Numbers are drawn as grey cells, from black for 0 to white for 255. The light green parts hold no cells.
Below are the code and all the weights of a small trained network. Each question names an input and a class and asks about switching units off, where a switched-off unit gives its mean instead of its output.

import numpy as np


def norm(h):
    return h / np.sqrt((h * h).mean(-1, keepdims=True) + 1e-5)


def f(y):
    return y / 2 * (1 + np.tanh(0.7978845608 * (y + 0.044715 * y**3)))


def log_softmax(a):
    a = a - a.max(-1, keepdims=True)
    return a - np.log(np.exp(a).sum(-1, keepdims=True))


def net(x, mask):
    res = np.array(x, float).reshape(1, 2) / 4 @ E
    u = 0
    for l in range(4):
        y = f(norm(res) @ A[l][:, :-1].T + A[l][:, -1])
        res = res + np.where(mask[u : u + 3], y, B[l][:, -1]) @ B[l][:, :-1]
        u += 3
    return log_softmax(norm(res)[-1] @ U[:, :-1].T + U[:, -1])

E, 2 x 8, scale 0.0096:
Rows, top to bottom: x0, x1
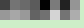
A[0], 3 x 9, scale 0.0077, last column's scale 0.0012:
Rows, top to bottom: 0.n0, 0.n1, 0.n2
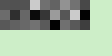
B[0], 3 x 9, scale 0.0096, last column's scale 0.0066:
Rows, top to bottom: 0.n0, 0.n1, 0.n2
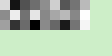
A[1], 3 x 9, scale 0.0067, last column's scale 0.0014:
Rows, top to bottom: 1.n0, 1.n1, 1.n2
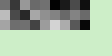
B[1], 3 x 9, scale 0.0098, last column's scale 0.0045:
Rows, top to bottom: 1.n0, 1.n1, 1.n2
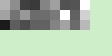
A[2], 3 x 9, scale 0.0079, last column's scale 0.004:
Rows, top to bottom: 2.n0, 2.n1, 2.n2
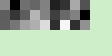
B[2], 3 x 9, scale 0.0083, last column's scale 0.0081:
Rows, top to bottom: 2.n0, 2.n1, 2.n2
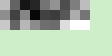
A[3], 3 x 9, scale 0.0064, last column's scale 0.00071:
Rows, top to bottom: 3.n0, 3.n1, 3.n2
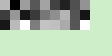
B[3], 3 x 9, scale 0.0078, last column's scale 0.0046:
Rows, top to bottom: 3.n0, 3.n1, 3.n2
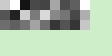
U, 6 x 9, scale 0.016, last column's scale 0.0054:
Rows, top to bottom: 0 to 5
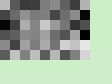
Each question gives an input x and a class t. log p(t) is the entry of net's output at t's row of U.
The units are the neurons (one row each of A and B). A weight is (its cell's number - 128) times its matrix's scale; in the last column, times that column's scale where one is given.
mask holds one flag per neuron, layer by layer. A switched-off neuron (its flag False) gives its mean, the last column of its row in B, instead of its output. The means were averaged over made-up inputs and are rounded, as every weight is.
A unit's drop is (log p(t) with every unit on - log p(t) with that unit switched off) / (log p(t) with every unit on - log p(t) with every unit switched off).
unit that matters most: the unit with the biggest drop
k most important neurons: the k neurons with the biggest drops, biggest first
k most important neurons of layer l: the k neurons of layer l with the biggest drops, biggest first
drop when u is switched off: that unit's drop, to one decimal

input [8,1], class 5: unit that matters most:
0.n1
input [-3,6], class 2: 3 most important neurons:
(2.n2, 0.n1, 1.n1)
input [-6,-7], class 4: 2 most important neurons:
(2.n2, 0.n2)
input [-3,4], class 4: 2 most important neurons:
(1.n0, 0.n2)
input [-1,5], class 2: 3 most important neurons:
(2.n2, 0.n1, 1.n2)
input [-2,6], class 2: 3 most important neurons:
(2.n2, 0.n1, 1.n2)
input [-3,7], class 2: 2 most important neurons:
(2.n2, 0.n1)
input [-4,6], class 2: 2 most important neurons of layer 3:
(3.n2, 3.n0)
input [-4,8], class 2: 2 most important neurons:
(2.n2, 0.n1)
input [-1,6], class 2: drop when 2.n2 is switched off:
0.9
